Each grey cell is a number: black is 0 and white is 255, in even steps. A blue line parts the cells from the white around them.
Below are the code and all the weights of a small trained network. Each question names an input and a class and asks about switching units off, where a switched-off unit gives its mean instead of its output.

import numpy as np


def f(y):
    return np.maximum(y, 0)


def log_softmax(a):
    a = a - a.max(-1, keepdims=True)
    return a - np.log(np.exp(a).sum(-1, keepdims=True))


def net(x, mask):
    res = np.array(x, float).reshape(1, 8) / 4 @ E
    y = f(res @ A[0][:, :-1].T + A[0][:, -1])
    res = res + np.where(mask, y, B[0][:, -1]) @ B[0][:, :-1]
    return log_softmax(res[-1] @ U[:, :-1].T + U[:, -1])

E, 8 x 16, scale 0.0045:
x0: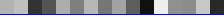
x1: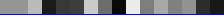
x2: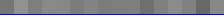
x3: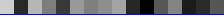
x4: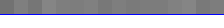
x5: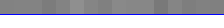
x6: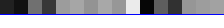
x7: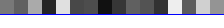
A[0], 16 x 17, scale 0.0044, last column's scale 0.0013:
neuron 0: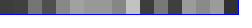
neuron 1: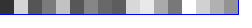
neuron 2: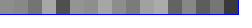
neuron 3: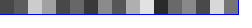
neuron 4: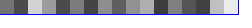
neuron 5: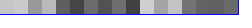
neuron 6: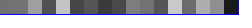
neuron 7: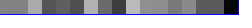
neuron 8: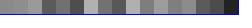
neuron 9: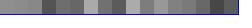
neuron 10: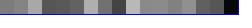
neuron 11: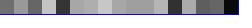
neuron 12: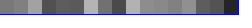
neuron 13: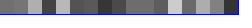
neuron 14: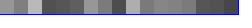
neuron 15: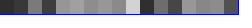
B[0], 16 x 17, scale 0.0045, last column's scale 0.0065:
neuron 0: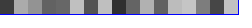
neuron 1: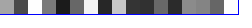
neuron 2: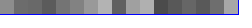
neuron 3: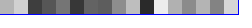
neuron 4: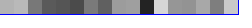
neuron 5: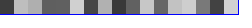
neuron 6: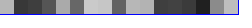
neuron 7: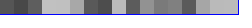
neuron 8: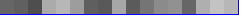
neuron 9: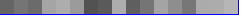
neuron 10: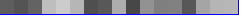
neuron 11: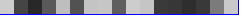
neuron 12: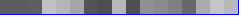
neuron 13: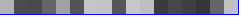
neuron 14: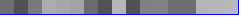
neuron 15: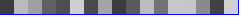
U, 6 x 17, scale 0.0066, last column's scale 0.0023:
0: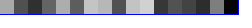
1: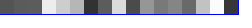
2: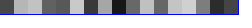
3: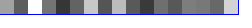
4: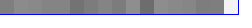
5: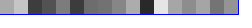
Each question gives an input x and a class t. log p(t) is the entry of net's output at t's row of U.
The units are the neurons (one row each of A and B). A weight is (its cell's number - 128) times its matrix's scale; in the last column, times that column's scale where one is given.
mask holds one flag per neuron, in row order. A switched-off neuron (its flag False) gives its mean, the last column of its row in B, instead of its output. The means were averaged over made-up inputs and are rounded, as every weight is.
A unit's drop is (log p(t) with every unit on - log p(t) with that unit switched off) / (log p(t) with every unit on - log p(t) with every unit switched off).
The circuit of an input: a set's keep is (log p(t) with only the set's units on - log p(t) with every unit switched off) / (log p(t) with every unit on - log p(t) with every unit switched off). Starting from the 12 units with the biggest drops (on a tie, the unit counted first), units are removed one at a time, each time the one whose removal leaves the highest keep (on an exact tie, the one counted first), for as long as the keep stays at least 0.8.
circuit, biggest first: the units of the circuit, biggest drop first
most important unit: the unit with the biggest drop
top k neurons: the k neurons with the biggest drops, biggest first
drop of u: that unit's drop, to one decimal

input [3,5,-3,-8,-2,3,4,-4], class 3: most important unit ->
neuron 1
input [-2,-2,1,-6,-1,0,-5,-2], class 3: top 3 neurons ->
neuron 1; neuron 15; neuron 0
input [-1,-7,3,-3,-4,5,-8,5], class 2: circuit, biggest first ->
neuron 5; neuron 7
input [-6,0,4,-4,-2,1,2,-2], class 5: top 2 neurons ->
neuron 3; neuron 4
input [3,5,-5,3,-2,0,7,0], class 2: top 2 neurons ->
neuron 15; neuron 0
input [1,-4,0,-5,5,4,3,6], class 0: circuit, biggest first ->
neuron 6; neuron 13
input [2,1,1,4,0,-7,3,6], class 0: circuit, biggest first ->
neuron 13; neuron 6
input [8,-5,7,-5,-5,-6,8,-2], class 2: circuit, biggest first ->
neuron 15; neuron 0
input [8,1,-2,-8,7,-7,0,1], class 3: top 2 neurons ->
neuron 1; neuron 3
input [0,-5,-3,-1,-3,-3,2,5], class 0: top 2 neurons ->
neuron 6; neuron 13
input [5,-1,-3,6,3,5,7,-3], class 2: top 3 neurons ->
neuron 15; neuron 0; neuron 1
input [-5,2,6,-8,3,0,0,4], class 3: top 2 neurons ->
neuron 1; neuron 11
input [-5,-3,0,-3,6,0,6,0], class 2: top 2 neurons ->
neuron 15; neuron 0
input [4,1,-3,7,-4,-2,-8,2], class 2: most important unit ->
neuron 5
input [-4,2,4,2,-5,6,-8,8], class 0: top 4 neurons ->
neuron 6; neuron 13; neuron 15; neuron 0
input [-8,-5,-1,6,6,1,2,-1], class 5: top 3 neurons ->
neuron 3; neuron 4; neuron 1
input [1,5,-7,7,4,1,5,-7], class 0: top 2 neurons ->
neuron 11; neuron 1
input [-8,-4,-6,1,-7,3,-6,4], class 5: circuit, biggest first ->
neuron 3; neuron 4
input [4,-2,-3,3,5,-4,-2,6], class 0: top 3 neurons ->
neuron 13; neuron 6; neuron 1
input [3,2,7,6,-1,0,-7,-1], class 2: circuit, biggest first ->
neuron 5
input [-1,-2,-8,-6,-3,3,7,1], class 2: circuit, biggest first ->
neuron 15; neuron 0
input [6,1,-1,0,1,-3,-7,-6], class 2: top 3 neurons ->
neuron 5; neuron 6; neuron 13
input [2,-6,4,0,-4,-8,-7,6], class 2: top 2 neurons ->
neuron 5; neuron 11
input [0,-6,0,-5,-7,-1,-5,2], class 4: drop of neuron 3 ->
-0.1
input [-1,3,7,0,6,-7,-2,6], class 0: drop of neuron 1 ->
0.1
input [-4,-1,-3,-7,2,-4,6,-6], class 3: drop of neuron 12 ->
0.0
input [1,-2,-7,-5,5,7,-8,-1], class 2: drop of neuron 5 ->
0.9
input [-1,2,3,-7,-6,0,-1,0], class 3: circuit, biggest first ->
neuron 1
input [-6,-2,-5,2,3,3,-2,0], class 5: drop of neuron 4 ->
0.2
